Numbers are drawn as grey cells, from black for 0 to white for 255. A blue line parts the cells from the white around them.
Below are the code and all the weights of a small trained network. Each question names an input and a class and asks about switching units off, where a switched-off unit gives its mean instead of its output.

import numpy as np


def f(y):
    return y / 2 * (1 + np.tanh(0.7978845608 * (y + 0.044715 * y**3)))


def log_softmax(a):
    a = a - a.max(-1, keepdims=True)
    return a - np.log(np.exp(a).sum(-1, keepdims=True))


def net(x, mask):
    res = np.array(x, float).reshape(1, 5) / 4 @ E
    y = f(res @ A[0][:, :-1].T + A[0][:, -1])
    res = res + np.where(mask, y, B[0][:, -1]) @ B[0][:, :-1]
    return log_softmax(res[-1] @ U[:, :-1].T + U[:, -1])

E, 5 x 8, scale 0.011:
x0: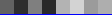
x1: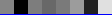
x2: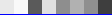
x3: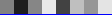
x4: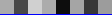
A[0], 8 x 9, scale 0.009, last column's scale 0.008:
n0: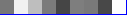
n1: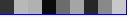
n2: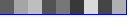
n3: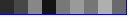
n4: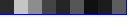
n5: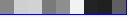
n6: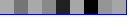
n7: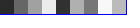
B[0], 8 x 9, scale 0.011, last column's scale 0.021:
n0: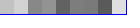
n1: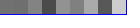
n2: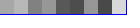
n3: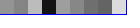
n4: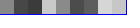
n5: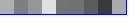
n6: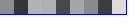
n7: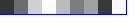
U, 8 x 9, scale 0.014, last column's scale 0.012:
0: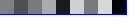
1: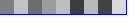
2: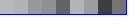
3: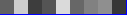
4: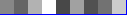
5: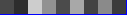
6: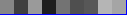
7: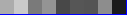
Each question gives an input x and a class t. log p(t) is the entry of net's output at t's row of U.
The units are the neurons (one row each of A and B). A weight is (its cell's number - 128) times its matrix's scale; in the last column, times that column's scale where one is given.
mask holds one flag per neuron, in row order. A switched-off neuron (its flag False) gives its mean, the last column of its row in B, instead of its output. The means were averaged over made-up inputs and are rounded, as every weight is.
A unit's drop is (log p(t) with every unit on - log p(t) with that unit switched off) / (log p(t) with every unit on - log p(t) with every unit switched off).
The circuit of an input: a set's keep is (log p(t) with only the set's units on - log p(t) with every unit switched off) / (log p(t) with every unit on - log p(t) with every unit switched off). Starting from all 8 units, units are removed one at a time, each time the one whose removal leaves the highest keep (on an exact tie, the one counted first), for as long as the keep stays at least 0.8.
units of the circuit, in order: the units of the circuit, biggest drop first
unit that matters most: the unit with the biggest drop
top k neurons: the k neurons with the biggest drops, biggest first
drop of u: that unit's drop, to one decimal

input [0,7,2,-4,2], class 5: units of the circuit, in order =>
n0, n2
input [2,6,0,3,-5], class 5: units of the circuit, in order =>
n2, n0
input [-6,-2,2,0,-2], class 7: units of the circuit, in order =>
n7, n1
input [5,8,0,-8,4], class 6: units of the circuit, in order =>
n7
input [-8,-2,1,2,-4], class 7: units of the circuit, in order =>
n7, n1
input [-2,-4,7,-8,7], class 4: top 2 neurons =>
n5, n4
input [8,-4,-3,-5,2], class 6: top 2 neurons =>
n7, n3
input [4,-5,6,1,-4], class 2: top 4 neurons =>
n7, n4, n0, n1
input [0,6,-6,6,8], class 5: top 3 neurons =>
n3, n0, n2
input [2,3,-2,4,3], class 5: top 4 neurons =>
n0, n2, n3, n5
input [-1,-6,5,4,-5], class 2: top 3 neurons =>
n7, n4, n0
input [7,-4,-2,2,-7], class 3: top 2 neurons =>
n7, n6
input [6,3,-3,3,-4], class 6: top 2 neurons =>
n3, n6
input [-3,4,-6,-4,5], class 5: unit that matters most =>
n6
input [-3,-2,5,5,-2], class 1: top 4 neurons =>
n6, n4, n5, n7
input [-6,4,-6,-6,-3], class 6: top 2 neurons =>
n7, n4
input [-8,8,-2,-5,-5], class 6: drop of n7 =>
0.6
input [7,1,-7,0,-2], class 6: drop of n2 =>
0.0
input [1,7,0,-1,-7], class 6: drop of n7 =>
0.1
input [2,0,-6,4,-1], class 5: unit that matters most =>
n7
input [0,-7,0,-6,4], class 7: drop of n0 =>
0.2
